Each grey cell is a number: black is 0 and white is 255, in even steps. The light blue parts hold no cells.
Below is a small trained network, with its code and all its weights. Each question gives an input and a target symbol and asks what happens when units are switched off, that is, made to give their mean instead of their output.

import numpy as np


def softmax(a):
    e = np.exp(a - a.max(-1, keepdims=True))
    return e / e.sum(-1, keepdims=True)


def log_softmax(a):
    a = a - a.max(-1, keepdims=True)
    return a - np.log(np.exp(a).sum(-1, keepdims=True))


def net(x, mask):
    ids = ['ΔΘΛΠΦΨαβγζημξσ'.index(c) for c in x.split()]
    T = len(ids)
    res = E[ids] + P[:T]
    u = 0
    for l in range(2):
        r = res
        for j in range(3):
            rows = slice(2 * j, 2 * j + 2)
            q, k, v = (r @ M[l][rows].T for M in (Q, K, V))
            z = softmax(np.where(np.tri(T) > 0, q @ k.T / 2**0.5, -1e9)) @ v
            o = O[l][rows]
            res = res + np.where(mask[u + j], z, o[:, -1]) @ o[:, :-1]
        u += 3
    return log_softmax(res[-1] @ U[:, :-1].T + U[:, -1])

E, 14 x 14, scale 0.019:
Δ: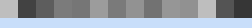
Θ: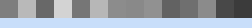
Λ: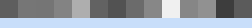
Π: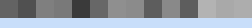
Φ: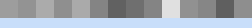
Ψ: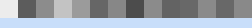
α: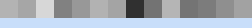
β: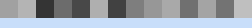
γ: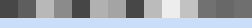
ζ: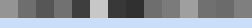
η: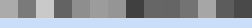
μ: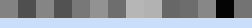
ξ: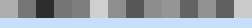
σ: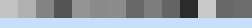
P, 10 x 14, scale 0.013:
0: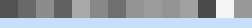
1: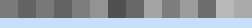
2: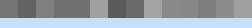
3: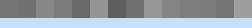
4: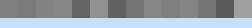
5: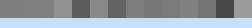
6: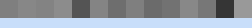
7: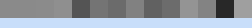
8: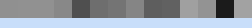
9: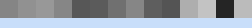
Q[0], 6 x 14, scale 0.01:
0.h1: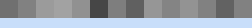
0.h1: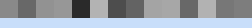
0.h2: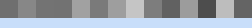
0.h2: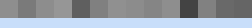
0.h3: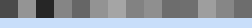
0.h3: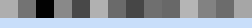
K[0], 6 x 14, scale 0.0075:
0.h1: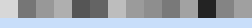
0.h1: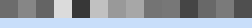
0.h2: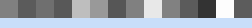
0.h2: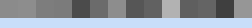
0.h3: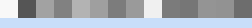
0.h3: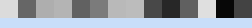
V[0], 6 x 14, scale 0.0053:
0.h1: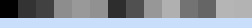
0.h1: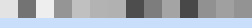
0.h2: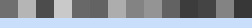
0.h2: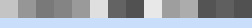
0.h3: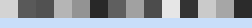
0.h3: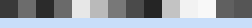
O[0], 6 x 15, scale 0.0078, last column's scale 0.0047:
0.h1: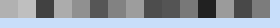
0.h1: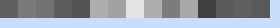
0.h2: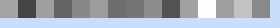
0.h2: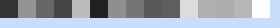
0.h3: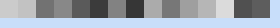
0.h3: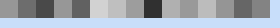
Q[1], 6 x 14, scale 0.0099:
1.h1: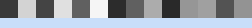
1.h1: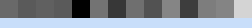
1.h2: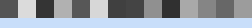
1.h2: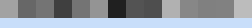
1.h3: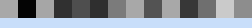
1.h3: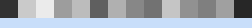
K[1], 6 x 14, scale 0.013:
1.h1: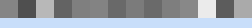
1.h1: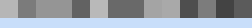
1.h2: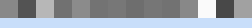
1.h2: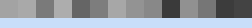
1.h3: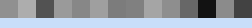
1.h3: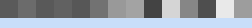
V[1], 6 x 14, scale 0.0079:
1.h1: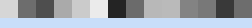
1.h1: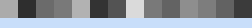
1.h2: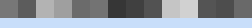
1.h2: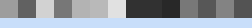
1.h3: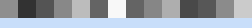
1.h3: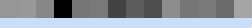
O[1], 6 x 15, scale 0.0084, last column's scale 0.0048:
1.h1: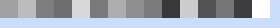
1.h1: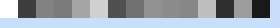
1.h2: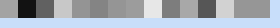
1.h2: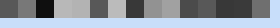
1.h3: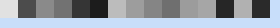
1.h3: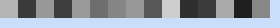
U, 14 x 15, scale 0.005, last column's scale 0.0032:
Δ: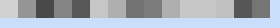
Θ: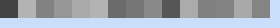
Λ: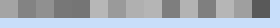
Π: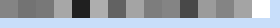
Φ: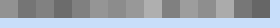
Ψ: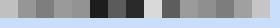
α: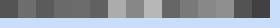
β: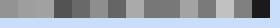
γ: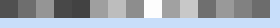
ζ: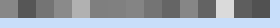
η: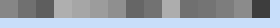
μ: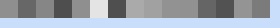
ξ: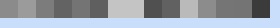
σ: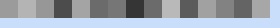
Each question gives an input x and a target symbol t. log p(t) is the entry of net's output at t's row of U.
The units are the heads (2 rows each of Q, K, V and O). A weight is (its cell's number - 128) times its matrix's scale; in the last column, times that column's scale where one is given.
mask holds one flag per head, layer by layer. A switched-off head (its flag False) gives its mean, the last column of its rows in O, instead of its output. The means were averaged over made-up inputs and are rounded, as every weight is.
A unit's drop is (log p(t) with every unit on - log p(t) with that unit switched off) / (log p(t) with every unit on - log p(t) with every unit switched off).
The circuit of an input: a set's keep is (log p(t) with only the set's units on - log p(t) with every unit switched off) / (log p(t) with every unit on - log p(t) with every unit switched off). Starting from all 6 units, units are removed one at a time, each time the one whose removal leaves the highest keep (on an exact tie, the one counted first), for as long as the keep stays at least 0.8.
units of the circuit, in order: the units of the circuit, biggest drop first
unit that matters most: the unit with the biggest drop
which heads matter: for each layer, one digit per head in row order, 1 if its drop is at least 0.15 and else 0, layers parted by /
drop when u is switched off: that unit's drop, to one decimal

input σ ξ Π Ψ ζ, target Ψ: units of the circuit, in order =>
0.h3, 1.h3
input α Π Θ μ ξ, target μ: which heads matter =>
001 / 100
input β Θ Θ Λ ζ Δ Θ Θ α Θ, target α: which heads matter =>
000 / 110
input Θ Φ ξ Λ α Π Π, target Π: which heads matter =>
010 / 100
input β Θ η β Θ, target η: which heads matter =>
000 / 010
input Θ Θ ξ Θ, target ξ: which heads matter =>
000 / 101
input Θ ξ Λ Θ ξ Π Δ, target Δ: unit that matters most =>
0.h3
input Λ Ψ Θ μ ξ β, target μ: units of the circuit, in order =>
1.h1, 0.h3
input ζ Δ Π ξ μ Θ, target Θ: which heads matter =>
110 / 001
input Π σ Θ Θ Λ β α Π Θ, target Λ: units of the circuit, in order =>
0.h2, 1.h2
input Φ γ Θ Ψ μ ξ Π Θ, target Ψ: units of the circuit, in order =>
0.h2, 1.h3, 0.h3, 1.h2
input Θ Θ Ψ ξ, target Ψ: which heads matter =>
001 / 001
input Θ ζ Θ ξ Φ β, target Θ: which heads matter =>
000 / 101
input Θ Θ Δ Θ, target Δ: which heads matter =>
001 / 100
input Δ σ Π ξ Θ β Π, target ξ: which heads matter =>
110 / 101
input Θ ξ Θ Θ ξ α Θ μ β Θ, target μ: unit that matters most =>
1.h1
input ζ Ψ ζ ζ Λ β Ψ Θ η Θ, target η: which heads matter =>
000 / 011
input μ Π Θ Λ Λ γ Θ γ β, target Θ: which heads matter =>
000 / 001
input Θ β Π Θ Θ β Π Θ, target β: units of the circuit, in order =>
0.h2, 1.h2, 1.h3
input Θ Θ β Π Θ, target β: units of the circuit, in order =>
0.h2, 1.h2
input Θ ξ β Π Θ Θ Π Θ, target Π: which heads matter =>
000 / 100
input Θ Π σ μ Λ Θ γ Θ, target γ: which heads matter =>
100 / 110
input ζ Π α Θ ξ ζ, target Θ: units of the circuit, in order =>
1.h3
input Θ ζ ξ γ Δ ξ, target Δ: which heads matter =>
001 / 000
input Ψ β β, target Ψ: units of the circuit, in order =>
1.h3, 0.h3
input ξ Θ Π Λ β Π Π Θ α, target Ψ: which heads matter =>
001 / 011
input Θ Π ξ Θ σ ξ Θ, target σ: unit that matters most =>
1.h2
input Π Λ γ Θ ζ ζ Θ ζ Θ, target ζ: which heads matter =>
000 / 011
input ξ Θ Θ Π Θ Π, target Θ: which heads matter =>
000 / 101
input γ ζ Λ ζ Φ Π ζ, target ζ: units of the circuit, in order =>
1.h3, 1.h2, 0.h1
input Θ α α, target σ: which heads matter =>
010 / 011
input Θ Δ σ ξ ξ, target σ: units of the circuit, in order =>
1.h2, 1.h3
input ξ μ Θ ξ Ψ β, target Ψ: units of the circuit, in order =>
0.h3, 1.h3
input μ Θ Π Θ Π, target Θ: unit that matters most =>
1.h3
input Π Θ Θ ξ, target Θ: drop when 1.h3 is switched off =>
0.5
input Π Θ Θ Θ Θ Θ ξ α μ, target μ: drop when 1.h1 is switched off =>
0.5
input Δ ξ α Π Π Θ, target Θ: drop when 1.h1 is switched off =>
0.2
